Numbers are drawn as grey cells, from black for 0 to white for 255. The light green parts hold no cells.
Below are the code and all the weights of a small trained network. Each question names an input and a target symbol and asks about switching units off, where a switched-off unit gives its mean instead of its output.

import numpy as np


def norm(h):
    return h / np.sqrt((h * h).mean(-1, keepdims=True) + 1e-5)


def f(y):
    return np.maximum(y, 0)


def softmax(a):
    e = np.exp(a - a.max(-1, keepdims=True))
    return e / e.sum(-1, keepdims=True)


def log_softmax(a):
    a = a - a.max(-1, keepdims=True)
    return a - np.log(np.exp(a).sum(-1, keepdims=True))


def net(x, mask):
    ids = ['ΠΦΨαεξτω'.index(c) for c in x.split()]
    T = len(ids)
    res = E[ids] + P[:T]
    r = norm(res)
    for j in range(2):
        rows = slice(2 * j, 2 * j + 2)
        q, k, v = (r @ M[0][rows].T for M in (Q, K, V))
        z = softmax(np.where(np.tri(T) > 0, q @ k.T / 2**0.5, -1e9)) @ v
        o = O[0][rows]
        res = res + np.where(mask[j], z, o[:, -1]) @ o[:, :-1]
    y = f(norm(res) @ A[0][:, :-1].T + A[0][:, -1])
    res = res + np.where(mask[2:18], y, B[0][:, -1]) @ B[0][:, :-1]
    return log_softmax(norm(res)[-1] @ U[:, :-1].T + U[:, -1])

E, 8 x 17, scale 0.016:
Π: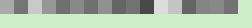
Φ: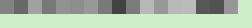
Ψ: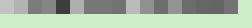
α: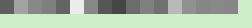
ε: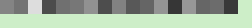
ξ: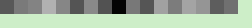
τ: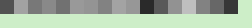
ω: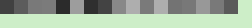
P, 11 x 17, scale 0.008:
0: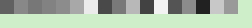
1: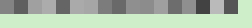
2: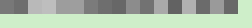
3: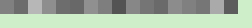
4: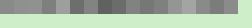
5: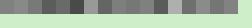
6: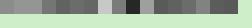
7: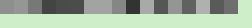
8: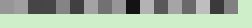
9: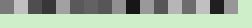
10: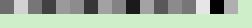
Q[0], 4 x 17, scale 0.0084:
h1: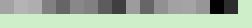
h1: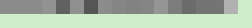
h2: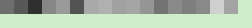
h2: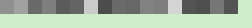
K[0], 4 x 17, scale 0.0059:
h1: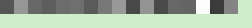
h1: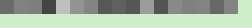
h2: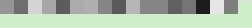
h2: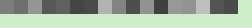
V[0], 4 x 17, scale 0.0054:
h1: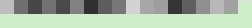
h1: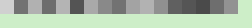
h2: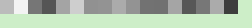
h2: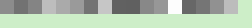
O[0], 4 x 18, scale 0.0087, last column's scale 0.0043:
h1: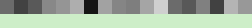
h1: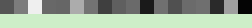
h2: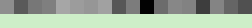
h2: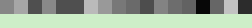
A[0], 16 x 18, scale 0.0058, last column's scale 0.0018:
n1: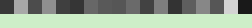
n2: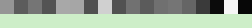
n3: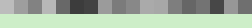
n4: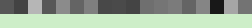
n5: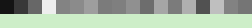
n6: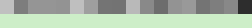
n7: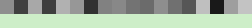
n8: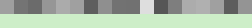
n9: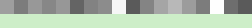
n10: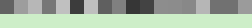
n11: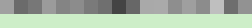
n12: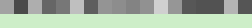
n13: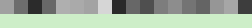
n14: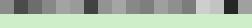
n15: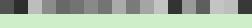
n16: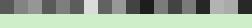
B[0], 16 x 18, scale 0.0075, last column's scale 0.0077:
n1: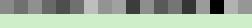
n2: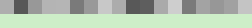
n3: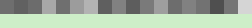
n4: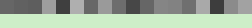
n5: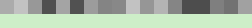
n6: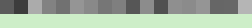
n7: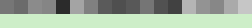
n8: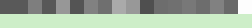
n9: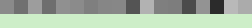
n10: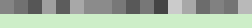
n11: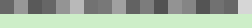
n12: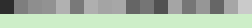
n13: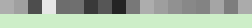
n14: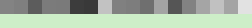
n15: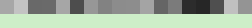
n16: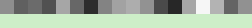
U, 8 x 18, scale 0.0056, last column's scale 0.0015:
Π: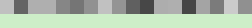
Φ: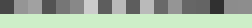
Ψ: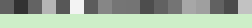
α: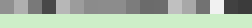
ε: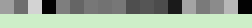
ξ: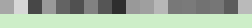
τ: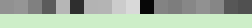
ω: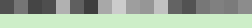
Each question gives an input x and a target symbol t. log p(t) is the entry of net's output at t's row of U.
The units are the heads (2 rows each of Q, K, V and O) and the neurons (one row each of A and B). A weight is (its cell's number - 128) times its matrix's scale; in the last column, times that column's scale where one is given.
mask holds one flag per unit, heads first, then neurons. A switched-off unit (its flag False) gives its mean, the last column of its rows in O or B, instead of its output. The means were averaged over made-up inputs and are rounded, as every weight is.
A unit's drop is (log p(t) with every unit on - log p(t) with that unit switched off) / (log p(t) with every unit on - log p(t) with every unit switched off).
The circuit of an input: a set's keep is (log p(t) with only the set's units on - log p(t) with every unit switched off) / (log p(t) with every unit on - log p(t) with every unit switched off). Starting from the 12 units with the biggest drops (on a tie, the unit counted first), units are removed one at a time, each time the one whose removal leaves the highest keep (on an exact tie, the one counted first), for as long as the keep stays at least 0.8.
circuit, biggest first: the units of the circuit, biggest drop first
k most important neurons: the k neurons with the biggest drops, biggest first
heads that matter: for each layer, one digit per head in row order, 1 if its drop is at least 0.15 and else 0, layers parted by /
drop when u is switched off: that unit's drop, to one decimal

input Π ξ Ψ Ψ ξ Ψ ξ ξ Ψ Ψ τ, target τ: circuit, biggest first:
h1
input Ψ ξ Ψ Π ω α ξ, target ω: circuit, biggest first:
h1, n8, h2
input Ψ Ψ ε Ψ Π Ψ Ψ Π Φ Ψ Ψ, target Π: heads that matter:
01
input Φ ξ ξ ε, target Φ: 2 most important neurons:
n14, n15
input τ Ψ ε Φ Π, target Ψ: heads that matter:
10
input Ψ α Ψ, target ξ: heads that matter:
11
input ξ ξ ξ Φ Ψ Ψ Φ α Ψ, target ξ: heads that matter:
01
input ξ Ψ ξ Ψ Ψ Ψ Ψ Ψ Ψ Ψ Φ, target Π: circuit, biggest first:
h2, n2
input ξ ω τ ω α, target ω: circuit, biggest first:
h1, n14, n8
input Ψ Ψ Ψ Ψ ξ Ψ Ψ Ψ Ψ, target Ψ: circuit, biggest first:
h1, n7
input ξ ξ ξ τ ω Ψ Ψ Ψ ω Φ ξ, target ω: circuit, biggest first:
h1, n8
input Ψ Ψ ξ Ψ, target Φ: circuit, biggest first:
h2, n14
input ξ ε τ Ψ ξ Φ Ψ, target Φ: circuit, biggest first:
n14, h2
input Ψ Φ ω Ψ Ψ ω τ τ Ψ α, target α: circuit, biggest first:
h1, h2
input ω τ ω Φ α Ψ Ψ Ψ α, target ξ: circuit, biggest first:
h2, n13
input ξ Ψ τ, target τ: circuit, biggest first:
n5
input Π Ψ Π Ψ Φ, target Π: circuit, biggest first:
h2, n2, h1
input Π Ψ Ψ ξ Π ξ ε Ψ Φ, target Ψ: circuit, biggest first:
h1, n4
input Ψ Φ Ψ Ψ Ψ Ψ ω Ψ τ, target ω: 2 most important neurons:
n14, n9
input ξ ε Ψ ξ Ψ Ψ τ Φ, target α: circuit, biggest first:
h1
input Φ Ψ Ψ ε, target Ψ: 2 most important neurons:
n4, n10
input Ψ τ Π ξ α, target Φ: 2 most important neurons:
n9, n14
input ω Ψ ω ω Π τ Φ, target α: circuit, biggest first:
h1, h2
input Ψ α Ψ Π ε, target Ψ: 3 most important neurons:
n10, n4, n5
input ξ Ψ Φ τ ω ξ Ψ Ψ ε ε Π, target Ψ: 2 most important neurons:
n10, n4
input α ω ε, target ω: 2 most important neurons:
n14, n15
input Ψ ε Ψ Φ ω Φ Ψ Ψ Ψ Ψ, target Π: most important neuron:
n2
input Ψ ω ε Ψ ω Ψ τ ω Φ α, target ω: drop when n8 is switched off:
0.2
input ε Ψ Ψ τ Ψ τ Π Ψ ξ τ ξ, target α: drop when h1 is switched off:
1.4
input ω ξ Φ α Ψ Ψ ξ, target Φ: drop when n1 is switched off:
0.2
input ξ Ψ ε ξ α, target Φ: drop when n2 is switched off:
0.1
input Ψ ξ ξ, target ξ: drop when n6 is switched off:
0.2
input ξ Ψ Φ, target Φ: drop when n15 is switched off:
0.1
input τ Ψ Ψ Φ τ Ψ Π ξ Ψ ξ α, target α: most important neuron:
n3
